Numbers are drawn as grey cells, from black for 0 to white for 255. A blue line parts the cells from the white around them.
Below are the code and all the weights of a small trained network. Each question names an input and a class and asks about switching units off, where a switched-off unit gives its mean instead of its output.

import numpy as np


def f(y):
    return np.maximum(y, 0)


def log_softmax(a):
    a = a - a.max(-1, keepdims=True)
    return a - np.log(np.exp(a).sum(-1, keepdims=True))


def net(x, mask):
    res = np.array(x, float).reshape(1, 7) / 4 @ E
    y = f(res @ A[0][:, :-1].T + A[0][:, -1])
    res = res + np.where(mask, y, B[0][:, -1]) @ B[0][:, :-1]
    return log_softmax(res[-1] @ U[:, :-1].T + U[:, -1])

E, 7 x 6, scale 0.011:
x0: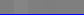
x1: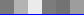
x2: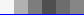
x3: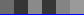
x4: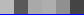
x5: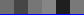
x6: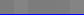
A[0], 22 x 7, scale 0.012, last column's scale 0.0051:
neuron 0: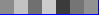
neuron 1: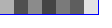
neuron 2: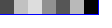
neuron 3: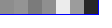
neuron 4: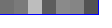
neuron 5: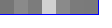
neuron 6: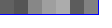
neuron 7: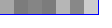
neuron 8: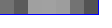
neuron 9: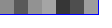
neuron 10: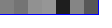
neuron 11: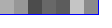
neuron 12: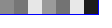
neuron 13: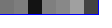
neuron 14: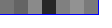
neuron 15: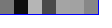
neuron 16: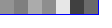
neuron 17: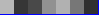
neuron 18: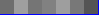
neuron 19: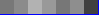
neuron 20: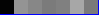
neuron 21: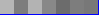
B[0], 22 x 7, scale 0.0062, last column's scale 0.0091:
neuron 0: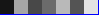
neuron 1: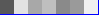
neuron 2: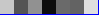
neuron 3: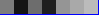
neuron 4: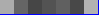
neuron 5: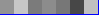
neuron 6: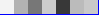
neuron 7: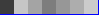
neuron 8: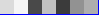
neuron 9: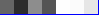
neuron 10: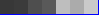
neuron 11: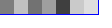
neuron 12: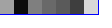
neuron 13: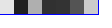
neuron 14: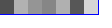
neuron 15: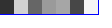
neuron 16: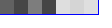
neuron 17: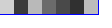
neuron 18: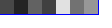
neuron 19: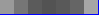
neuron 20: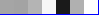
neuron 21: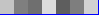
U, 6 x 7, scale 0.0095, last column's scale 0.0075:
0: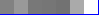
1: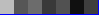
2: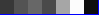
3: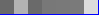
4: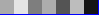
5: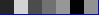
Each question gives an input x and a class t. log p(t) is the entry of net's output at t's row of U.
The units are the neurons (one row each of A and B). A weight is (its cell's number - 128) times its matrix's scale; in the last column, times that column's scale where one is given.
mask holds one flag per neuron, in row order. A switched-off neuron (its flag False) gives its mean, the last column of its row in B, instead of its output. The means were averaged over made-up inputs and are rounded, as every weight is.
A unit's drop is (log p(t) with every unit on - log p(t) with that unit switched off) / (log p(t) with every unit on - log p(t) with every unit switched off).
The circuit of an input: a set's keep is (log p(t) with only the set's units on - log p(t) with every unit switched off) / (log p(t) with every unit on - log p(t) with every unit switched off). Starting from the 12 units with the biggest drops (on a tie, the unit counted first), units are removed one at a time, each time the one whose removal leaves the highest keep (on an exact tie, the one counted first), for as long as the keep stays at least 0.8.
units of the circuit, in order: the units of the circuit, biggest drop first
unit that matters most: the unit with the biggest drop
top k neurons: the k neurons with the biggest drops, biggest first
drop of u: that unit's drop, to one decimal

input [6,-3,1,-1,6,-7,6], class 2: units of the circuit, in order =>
neuron 16
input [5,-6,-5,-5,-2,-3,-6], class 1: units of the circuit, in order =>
neuron 13; neuron 1
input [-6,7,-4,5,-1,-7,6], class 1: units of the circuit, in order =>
neuron 12; neuron 2
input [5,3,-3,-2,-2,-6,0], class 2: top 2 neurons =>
neuron 3; neuron 16
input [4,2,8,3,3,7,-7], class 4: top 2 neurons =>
neuron 1; neuron 21
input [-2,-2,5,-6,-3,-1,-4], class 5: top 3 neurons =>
neuron 0; neuron 20; neuron 6
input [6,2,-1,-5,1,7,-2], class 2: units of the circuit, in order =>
neuron 9; neuron 10
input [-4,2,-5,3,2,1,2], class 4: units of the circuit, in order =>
neuron 6; neuron 20; neuron 8
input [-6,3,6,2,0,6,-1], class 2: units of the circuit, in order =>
neuron 10; neuron 9
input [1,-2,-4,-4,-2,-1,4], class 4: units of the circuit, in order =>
neuron 20; neuron 10
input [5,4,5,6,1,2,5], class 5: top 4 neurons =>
neuron 15; neuron 20; neuron 14; neuron 6
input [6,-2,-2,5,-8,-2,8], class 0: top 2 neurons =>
neuron 20; neuron 13
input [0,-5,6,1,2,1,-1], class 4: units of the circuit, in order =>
neuron 1; neuron 11
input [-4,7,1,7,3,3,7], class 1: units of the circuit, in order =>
neuron 12
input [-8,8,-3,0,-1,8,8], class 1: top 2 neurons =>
neuron 2; neuron 12
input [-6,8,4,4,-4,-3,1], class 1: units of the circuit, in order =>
neuron 12; neuron 2
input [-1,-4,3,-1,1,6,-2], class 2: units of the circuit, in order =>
neuron 9; neuron 10
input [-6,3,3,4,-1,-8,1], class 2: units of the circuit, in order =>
neuron 3; neuron 16
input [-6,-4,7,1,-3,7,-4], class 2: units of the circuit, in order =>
neuron 10; neuron 9
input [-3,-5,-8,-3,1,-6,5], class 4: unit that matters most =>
neuron 6
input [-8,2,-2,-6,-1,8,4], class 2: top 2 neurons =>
neuron 9; neuron 10
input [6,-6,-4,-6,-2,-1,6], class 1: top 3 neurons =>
neuron 13; neuron 15; neuron 1
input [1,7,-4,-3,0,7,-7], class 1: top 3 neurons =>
neuron 2; neuron 12; neuron 16
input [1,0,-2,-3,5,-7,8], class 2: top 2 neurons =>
neuron 16; neuron 3
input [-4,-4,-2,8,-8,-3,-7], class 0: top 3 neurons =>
neuron 20; neuron 13; neuron 0
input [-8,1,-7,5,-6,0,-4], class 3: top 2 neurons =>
neuron 15; neuron 11
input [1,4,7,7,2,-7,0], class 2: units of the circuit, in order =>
neuron 16
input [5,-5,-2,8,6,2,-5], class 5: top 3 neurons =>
neuron 15; neuron 20; neuron 1
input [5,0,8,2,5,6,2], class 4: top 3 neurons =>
neuron 1; neuron 21; neuron 16
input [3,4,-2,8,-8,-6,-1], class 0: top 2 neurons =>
neuron 20; neuron 0
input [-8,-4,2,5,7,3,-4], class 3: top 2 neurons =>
neuron 1; neuron 15
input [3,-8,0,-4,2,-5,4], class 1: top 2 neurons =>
neuron 17; neuron 13
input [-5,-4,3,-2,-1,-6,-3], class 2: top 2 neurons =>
neuron 3; neuron 16
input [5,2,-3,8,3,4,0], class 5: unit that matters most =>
neuron 15
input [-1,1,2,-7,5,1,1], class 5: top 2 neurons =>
neuron 0; neuron 20
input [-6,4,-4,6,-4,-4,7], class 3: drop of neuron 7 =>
0.0
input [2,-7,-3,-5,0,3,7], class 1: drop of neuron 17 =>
0.1
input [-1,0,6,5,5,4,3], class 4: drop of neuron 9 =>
-0.1
